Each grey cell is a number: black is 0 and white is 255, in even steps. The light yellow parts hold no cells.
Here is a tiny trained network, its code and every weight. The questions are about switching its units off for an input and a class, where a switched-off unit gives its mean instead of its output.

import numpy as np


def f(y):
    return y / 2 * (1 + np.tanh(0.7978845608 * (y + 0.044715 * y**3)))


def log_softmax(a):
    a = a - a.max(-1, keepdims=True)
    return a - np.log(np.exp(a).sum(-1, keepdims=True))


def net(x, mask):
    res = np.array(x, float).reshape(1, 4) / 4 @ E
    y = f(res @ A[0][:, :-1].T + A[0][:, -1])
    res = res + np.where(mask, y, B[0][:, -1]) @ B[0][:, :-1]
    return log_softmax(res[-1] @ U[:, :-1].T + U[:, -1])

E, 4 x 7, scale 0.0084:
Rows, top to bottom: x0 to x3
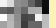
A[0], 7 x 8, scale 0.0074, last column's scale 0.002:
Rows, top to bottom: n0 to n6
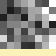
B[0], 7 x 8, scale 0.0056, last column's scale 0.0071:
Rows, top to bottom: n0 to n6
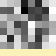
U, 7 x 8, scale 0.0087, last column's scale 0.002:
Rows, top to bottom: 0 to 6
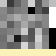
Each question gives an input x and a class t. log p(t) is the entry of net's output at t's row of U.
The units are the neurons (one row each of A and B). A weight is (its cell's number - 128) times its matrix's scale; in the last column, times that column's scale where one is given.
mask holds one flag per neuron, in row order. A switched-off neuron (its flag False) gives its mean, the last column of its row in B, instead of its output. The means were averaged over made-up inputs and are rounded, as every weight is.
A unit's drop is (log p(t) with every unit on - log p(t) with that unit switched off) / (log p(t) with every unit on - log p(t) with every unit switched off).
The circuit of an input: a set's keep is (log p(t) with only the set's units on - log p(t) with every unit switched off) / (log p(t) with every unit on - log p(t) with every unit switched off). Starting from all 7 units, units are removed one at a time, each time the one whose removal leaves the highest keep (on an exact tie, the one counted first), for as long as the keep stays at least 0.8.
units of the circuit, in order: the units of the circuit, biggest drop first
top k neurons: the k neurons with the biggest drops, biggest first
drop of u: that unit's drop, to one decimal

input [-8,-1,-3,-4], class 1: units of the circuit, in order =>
[n1]
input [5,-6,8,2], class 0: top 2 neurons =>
[n5, n1]
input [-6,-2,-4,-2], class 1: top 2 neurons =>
[n1, n5]
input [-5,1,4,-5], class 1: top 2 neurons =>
[n1, n3]
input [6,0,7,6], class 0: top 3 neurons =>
[n5, n1, n2]
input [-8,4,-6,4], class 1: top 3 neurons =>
[n1, n2, n5]
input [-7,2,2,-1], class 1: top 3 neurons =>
[n1, n2, n3]
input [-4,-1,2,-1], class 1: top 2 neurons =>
[n1, n3]
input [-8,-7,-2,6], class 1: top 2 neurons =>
[n1, n2]
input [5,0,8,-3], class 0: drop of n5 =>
1.1
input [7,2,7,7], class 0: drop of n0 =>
-0.1
